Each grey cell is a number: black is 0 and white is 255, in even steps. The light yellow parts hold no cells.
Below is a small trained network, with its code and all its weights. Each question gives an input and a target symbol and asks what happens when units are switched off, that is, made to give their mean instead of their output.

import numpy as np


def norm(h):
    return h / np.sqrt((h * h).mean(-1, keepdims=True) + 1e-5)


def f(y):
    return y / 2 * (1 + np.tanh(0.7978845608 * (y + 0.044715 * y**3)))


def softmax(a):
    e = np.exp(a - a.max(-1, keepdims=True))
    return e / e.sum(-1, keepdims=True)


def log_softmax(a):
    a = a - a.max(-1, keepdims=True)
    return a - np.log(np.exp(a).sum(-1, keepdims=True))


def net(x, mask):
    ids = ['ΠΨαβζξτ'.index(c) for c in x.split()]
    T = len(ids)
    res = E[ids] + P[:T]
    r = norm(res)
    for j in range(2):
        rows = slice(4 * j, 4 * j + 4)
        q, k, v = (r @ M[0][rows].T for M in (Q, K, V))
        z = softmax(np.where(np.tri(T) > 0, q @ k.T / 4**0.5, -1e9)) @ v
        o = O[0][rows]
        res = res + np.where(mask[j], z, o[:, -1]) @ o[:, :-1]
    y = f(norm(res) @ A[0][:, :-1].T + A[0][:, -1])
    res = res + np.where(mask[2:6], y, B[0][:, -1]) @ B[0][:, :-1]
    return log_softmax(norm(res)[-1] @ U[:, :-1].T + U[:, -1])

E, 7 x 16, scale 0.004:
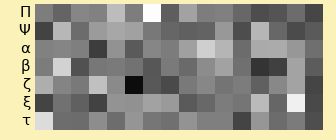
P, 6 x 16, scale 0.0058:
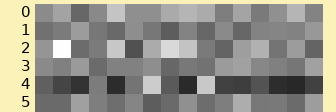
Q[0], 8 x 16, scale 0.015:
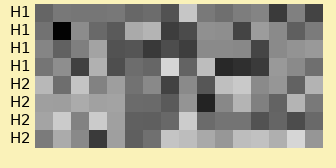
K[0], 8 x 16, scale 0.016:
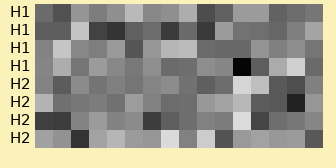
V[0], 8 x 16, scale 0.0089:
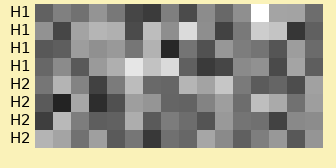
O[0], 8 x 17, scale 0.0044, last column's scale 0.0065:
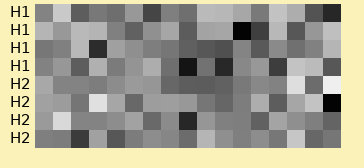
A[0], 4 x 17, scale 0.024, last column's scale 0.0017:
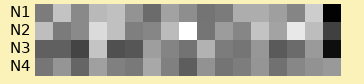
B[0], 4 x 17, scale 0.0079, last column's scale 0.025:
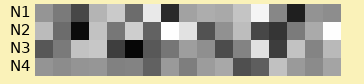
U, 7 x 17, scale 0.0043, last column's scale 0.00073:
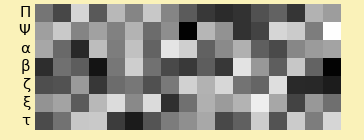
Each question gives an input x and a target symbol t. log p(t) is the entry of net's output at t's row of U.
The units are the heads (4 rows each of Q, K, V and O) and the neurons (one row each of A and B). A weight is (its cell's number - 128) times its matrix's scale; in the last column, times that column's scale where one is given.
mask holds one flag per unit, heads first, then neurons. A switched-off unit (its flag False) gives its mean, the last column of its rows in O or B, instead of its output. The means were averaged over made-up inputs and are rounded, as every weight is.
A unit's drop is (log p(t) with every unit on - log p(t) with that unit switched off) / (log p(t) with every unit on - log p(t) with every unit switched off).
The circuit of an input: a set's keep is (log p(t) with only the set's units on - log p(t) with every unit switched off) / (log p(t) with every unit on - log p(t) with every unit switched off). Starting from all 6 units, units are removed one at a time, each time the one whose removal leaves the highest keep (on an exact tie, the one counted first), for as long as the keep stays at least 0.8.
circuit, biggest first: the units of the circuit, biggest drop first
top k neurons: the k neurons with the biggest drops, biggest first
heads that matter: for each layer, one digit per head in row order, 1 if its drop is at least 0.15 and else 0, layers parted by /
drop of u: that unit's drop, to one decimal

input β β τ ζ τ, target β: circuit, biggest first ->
H1; N2
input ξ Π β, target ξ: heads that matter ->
10
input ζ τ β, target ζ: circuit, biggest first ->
H2; N2
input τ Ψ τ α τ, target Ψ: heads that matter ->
01
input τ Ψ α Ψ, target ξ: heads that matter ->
01
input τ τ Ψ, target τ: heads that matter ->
11
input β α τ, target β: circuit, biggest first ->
H2; N2; H1
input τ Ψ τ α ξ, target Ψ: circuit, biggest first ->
H2; N2; N4
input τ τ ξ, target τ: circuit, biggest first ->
H2; N2
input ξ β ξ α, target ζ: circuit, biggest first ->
N2; H1
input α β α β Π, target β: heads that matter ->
10
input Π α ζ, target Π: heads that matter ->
11
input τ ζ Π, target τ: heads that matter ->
11
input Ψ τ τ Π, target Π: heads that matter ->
10
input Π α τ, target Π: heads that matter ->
11
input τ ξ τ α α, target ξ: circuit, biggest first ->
H2; N1
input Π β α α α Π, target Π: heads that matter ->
00
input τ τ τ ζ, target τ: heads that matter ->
00
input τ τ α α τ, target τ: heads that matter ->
01
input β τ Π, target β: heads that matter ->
11
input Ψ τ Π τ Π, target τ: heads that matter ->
01
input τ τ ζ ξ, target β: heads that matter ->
10
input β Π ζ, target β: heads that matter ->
11
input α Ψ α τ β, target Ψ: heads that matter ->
01
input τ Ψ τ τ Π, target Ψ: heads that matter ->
01
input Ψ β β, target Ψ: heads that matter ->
11
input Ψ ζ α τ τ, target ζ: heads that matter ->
10
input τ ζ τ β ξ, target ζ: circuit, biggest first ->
H1; N2
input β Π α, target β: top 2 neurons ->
N2; N3
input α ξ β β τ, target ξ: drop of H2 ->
0.9
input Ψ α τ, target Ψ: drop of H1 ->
0.5
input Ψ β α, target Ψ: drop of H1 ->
0.5
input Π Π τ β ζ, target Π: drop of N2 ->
0.2
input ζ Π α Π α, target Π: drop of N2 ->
0.2
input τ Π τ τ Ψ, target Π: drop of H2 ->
0.0
